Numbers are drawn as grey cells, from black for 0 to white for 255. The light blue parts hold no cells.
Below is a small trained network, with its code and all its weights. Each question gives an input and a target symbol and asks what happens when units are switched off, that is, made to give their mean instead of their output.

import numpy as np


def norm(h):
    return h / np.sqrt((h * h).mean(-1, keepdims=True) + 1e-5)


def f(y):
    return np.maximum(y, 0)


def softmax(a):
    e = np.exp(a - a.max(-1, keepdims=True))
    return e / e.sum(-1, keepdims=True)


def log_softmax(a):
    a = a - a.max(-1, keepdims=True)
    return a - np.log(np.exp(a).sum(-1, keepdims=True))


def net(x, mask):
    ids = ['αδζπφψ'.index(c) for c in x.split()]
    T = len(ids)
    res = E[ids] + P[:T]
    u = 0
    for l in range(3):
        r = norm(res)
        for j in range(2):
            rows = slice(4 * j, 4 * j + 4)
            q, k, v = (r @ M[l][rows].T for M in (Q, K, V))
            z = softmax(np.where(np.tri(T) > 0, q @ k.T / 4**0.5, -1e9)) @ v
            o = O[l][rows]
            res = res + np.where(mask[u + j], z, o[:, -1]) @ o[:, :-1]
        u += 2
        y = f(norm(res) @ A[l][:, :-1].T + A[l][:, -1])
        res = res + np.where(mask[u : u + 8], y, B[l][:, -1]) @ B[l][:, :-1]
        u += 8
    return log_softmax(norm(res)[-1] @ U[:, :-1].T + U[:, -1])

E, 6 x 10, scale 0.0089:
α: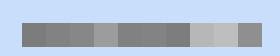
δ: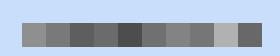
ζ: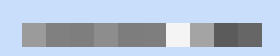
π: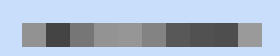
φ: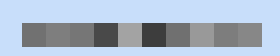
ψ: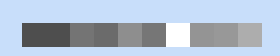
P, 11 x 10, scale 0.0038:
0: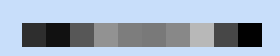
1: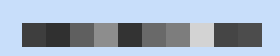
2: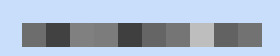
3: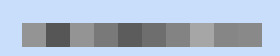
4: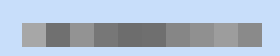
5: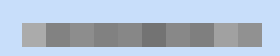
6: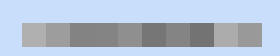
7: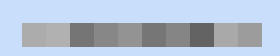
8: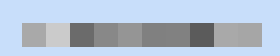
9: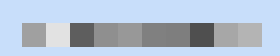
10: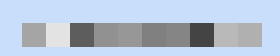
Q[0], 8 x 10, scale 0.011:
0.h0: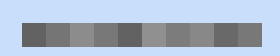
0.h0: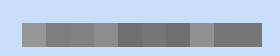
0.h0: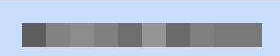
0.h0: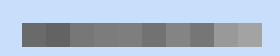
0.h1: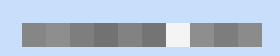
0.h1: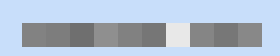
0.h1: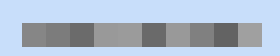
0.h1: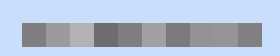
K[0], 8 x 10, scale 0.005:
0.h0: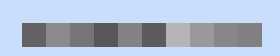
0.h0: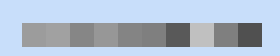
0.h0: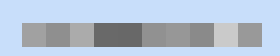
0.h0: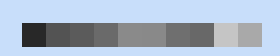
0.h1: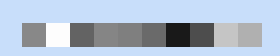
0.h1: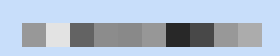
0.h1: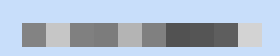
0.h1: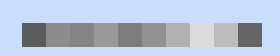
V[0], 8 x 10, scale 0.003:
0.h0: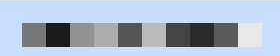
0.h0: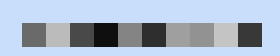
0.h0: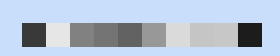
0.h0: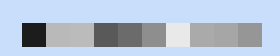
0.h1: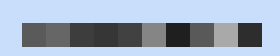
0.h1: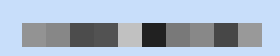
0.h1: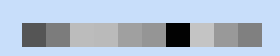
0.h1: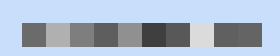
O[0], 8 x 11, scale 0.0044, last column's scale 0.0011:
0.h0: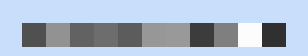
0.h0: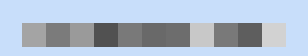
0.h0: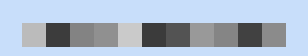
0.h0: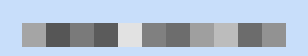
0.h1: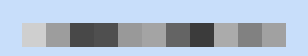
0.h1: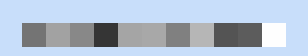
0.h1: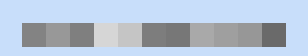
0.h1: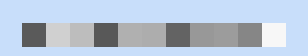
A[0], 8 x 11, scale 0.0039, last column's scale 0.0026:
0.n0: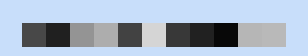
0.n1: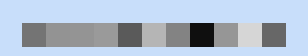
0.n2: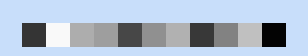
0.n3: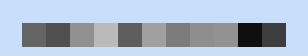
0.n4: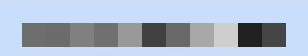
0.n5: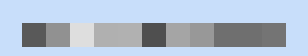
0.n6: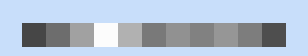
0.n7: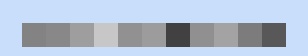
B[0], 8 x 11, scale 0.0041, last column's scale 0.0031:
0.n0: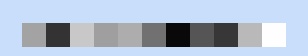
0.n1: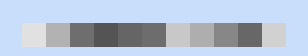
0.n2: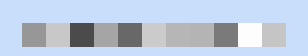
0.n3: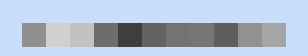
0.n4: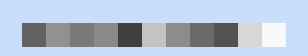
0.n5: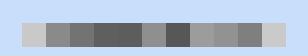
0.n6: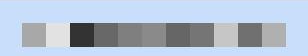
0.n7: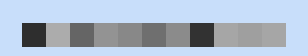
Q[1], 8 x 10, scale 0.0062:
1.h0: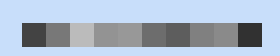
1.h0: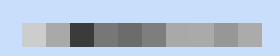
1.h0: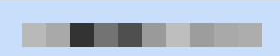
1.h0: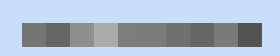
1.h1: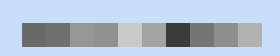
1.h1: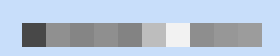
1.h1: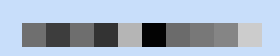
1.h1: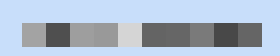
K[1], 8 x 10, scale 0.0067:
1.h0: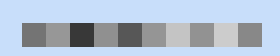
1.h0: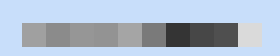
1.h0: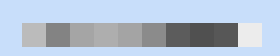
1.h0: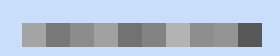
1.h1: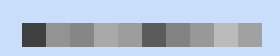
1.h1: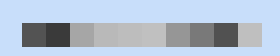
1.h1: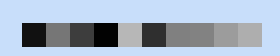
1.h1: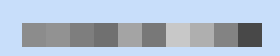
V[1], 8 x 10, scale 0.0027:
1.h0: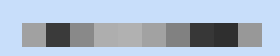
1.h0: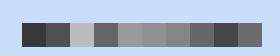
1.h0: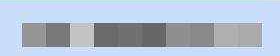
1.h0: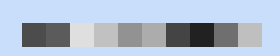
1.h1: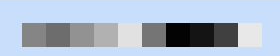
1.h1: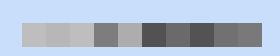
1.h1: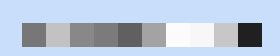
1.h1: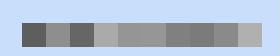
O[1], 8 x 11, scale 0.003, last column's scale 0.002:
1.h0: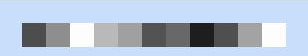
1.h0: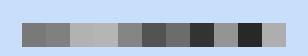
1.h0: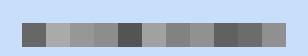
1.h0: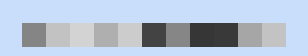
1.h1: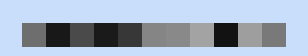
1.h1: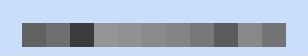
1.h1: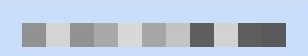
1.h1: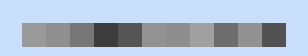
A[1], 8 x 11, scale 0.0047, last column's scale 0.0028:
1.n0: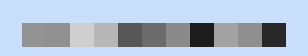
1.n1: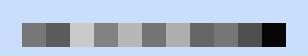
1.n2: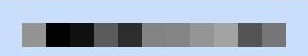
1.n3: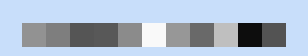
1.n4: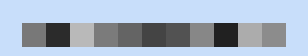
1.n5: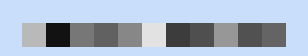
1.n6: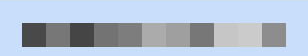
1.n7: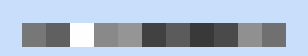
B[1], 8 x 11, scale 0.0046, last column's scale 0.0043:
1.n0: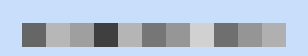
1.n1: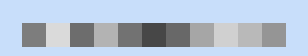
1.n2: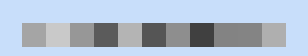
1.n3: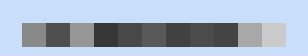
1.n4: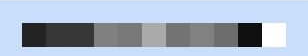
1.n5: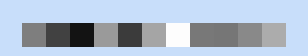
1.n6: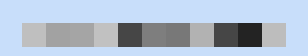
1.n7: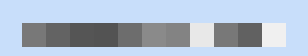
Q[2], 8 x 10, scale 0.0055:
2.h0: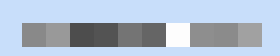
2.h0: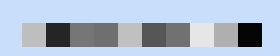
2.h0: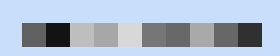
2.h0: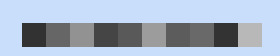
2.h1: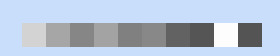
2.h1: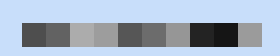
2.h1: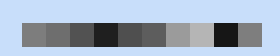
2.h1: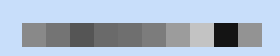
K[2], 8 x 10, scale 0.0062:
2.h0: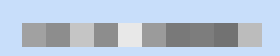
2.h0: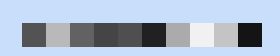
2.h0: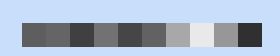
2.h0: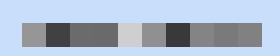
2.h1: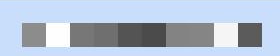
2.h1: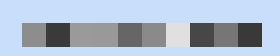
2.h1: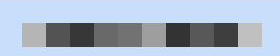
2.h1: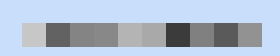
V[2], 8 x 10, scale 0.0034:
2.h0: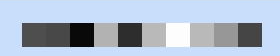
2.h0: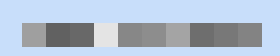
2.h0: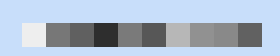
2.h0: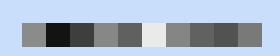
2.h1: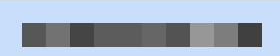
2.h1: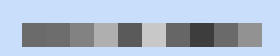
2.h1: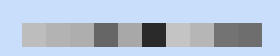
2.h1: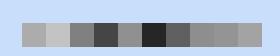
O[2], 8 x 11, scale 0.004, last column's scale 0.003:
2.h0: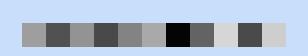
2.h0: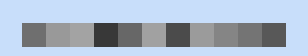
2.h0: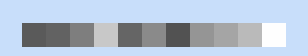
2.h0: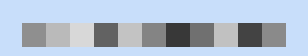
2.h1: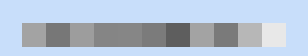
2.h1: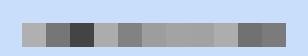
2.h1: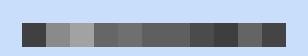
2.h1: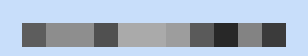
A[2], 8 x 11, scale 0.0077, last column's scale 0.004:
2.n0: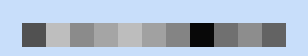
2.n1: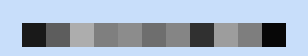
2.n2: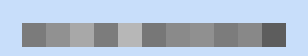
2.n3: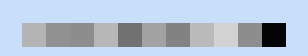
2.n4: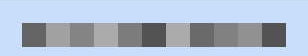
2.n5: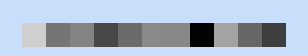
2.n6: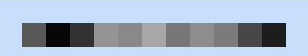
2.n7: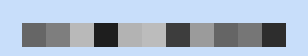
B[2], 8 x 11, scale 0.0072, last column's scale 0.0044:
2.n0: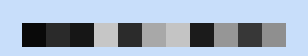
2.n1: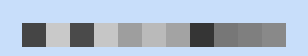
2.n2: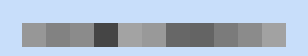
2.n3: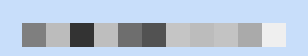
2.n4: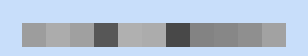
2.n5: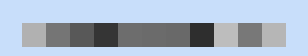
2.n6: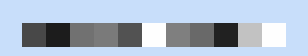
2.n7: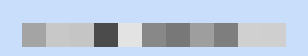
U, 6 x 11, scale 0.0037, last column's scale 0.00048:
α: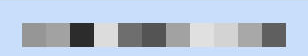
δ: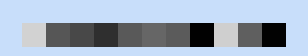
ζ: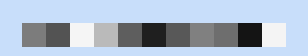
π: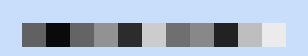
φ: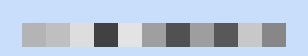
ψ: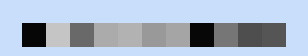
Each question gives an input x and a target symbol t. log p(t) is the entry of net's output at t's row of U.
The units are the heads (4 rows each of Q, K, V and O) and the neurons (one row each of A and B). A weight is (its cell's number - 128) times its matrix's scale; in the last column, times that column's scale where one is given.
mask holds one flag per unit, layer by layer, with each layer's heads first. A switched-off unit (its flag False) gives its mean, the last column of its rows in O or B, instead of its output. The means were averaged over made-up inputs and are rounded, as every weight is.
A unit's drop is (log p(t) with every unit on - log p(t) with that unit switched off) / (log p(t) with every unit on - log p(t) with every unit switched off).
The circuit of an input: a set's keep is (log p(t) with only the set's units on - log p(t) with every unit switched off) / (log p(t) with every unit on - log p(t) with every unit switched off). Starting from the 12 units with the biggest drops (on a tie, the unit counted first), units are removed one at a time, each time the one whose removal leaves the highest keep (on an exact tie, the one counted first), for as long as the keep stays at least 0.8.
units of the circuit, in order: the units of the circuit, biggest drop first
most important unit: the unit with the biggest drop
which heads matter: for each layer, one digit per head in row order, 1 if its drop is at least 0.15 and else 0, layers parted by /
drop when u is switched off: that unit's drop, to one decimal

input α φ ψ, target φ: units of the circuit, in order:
2.h1, 0.h1, 2.n7
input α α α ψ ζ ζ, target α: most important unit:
1.h0
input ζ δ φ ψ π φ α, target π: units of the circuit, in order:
0.n0, 1.h1, 1.n4, 1.h0
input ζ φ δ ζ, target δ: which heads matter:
01 / 10 / 01
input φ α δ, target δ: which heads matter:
00 / 10 / 00
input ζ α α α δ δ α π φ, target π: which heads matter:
00 / 01 / 01
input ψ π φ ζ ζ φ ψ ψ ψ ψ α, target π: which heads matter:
01 / 11 / 00
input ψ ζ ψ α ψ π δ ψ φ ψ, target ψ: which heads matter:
10 / 10 / 01
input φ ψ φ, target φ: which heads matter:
00 / 00 / 01
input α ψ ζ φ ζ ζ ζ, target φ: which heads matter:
01 / 10 / 01
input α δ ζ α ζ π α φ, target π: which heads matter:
00 / 01 / 00
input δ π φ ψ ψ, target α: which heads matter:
00 / 01 / 01
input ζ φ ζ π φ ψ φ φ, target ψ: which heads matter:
11 / 11 / 11
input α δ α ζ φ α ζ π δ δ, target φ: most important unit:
1.n0
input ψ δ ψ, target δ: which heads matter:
01 / 10 / 00
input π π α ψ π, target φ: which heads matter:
10 / 11 / 10
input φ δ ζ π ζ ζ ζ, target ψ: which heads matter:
10 / 01 / 01
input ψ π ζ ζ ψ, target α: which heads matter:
00 / 00 / 01
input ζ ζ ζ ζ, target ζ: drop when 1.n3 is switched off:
0.1
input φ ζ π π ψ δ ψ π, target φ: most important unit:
0.h0
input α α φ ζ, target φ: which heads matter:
01 / 00 / 01
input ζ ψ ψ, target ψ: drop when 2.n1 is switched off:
0.8
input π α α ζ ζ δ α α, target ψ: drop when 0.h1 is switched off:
0.9
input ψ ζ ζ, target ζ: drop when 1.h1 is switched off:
0.4
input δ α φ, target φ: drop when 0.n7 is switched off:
0.0
